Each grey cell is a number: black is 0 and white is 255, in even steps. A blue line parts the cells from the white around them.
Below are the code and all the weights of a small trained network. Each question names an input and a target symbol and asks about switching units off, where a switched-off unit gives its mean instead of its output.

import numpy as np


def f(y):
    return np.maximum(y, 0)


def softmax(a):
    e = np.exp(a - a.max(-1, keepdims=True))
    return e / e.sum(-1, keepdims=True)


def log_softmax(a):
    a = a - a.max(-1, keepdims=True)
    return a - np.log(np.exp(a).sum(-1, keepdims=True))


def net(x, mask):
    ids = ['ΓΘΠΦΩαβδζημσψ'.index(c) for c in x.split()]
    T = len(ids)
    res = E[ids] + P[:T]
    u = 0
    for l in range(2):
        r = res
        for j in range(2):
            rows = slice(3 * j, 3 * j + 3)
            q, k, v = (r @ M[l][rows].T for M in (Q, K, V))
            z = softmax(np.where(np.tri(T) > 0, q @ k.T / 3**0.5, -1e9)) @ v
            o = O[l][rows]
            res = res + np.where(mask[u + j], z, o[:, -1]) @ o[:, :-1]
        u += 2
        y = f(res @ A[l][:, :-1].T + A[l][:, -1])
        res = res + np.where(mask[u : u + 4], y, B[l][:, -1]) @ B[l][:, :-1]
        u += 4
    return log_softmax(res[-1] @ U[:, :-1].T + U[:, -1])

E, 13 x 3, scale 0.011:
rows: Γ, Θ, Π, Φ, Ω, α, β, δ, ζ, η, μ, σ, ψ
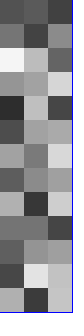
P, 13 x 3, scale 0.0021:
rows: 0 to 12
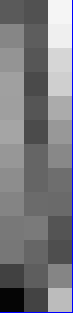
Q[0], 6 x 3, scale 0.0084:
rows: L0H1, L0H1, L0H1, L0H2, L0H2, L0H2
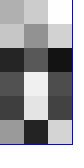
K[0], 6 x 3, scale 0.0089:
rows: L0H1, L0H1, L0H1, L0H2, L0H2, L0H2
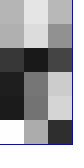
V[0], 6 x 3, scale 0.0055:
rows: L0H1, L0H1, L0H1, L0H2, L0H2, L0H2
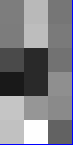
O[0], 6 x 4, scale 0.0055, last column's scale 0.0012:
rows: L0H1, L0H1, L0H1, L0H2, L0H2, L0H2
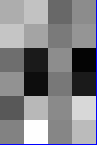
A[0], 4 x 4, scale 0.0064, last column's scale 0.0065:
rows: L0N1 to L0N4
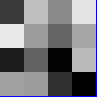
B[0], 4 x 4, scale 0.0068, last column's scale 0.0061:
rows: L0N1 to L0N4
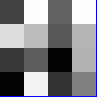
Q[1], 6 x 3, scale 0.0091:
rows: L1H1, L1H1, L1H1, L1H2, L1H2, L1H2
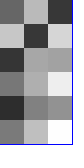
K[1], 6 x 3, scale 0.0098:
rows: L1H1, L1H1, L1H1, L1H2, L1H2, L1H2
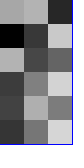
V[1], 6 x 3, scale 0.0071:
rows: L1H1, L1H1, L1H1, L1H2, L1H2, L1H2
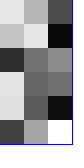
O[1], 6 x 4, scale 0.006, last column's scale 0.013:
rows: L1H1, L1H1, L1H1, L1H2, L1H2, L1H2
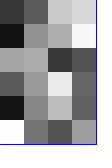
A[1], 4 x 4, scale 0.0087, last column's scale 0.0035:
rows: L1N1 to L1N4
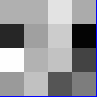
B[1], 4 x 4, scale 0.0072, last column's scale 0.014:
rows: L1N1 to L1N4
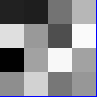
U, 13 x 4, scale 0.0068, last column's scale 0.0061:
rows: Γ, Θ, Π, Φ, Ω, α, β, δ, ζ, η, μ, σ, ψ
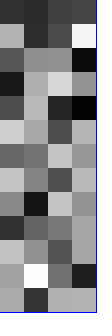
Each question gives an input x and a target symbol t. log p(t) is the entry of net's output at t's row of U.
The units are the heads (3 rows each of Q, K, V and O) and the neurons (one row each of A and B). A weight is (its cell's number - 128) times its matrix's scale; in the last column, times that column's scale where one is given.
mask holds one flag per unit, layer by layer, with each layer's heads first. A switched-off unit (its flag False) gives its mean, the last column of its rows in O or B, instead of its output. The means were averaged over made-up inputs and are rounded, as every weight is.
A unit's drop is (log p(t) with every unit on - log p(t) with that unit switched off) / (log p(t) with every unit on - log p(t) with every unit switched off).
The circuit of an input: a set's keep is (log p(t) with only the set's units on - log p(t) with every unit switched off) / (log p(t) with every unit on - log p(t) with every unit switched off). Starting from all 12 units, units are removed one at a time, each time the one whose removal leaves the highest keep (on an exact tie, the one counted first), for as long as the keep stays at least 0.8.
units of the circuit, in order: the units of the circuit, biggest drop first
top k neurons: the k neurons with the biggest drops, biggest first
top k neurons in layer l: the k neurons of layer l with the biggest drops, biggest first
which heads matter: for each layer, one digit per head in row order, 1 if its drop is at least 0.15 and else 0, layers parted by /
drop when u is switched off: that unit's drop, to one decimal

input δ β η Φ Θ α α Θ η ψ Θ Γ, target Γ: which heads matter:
11 / 01
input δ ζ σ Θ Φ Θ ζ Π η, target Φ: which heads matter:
00 / 11
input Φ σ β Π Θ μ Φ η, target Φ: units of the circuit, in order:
[L1H2 L0N2]
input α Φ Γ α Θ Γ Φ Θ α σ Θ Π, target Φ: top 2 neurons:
[L1N2 L1N3]
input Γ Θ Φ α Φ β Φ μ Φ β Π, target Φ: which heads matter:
00 / 01
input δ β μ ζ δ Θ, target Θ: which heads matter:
01 / 10
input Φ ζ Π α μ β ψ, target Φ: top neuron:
[L0N3]
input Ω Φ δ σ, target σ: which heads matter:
00 / 11
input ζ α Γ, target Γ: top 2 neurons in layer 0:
[L0N3 L0N1]
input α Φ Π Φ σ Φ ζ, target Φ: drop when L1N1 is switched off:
0.0
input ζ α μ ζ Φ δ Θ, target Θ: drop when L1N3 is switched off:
0.1
